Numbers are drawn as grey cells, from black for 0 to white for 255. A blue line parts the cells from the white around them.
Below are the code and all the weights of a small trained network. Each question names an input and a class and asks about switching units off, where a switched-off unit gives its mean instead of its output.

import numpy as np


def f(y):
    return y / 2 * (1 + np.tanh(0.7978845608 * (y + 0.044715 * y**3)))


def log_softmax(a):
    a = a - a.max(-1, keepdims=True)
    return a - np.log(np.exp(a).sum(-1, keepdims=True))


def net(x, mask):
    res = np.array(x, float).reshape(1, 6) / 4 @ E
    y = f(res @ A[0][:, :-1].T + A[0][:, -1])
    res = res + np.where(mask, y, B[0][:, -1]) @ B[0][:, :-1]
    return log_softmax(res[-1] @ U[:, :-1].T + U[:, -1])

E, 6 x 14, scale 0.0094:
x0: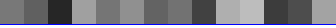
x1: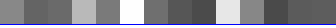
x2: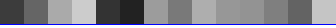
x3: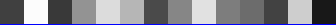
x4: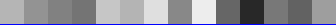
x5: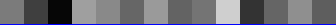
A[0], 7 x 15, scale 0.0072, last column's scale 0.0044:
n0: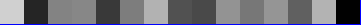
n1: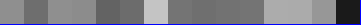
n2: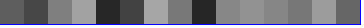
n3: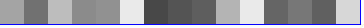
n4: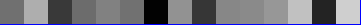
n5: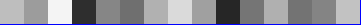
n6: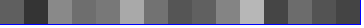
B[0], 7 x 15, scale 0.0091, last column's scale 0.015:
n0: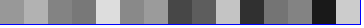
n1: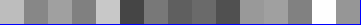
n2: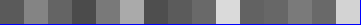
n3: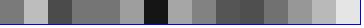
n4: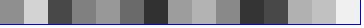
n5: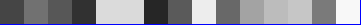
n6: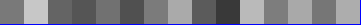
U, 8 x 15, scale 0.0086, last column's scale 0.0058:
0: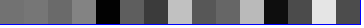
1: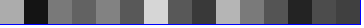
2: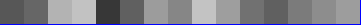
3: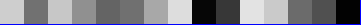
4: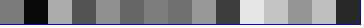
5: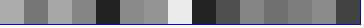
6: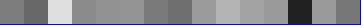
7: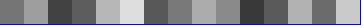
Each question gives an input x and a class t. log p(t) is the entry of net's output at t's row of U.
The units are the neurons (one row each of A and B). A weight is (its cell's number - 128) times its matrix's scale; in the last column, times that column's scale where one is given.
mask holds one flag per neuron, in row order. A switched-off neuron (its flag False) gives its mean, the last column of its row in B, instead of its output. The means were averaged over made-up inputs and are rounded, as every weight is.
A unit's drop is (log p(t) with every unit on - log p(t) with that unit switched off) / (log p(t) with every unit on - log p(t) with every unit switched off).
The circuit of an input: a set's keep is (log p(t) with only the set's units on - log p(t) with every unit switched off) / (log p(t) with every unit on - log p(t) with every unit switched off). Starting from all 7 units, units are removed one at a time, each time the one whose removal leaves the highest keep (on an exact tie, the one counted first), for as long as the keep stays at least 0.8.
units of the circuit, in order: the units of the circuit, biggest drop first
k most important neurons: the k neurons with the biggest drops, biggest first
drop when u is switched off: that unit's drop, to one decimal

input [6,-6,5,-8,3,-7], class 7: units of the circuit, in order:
n0
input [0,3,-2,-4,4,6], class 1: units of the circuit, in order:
n5; n4
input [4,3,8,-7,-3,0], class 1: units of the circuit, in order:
n5; n0
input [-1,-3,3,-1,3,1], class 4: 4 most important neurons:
n4; n0; n3; n2
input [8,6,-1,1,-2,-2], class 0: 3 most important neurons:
n5; n0; n6
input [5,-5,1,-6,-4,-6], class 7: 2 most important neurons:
n2; n0
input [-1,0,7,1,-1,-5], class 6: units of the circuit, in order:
n4; n3
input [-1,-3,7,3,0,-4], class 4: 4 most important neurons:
n4; n0; n3; n2
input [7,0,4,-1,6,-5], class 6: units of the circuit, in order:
n4; n3; n5
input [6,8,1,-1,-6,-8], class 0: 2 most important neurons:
n5; n6
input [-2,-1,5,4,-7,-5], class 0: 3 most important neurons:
n5; n0; n2
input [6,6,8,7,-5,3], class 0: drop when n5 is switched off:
0.6
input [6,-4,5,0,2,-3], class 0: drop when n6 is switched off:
-0.1
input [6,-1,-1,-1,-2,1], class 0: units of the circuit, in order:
n5
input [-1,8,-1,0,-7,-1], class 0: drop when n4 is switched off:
-0.1
